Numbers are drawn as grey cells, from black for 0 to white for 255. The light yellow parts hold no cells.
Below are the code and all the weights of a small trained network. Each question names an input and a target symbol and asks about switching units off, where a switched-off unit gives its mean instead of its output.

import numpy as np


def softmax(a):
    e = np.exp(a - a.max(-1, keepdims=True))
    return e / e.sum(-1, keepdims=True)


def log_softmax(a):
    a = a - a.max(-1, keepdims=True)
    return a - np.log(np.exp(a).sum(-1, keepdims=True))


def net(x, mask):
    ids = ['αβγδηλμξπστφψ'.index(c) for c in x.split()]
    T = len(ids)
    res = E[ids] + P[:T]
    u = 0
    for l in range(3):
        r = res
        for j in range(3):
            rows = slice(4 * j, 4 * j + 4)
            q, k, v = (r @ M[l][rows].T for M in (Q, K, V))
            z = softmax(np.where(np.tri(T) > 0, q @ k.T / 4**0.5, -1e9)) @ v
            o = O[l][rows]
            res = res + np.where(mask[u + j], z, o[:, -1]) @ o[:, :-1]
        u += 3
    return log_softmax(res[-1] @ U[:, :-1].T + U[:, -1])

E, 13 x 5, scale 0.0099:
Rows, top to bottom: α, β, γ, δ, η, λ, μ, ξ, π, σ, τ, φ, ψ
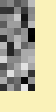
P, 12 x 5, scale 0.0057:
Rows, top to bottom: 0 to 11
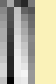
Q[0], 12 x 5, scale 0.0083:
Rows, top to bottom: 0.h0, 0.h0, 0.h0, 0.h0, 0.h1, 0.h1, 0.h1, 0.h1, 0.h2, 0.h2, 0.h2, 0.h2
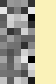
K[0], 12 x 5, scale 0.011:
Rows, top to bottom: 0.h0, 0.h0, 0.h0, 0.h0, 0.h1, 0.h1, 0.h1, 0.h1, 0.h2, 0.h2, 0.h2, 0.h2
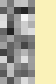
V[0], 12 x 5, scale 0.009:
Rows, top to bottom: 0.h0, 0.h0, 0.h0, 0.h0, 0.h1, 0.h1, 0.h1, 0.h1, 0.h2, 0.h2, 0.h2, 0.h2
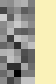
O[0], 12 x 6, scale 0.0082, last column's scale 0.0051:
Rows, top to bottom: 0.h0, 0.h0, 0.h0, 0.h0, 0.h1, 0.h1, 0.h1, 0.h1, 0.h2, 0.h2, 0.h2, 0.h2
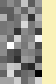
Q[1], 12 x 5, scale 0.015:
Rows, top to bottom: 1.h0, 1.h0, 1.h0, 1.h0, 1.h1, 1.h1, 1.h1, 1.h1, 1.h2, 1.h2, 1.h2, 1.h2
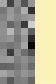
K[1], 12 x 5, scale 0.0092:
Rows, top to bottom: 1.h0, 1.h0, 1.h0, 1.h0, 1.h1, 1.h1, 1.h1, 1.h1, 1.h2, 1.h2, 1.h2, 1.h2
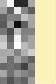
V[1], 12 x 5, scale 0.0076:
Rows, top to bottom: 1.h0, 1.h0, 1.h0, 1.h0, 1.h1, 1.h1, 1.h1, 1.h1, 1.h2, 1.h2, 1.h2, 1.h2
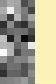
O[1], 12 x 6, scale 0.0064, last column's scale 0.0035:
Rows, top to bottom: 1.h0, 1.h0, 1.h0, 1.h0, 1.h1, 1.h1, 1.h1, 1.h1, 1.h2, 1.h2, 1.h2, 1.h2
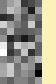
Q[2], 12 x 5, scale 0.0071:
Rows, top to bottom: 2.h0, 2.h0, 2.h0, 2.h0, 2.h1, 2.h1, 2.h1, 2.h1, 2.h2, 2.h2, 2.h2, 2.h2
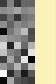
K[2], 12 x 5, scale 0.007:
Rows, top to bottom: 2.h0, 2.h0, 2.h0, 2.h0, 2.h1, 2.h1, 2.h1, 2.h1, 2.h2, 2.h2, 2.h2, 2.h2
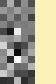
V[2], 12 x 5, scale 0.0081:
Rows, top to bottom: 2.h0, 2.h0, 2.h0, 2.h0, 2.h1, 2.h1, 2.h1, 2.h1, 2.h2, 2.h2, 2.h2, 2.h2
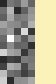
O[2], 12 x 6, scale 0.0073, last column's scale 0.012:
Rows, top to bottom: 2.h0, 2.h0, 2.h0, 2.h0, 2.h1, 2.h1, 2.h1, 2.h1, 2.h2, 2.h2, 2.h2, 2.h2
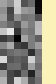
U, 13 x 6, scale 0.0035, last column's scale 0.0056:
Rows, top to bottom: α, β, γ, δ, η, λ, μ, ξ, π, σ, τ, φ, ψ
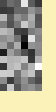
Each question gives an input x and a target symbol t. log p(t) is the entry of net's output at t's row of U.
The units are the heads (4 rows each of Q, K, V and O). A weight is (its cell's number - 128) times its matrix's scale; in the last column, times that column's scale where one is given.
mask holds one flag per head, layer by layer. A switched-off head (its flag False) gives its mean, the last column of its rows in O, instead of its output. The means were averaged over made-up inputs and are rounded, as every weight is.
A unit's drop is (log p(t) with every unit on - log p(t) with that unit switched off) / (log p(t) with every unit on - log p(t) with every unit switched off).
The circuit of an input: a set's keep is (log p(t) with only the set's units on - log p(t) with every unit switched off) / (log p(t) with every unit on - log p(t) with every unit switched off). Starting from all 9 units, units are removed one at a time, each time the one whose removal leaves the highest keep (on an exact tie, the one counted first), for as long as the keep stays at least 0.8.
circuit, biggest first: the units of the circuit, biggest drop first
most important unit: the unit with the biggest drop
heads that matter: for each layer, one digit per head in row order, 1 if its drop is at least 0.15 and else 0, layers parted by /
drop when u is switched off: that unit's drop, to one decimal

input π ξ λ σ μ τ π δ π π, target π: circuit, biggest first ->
(1.h1, 2.h2, 0.h1)
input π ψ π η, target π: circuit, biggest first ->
(1.h1, 2.h1, 2.h2)
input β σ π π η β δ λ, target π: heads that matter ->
100 / 010 / 011
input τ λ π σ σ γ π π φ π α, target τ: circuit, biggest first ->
(0.h2, 1.h0, 0.h1, 2.h1)
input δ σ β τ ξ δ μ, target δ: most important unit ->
0.h2
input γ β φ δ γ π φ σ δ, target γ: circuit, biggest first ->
(0.h2, 1.h0, 2.h2, 2.h1)
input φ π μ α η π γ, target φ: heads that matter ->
110 / 110 / 011
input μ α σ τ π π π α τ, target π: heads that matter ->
100 / 010 / 010
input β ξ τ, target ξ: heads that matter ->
001 / 100 / 011
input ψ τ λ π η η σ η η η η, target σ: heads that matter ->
110 / 110 / 001
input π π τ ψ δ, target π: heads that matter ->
011 / 010 / 011
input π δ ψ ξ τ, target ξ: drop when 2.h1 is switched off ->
0.1
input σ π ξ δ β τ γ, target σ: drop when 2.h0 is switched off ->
0.0
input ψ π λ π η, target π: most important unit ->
2.h1
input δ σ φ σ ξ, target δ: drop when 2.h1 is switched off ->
0.8
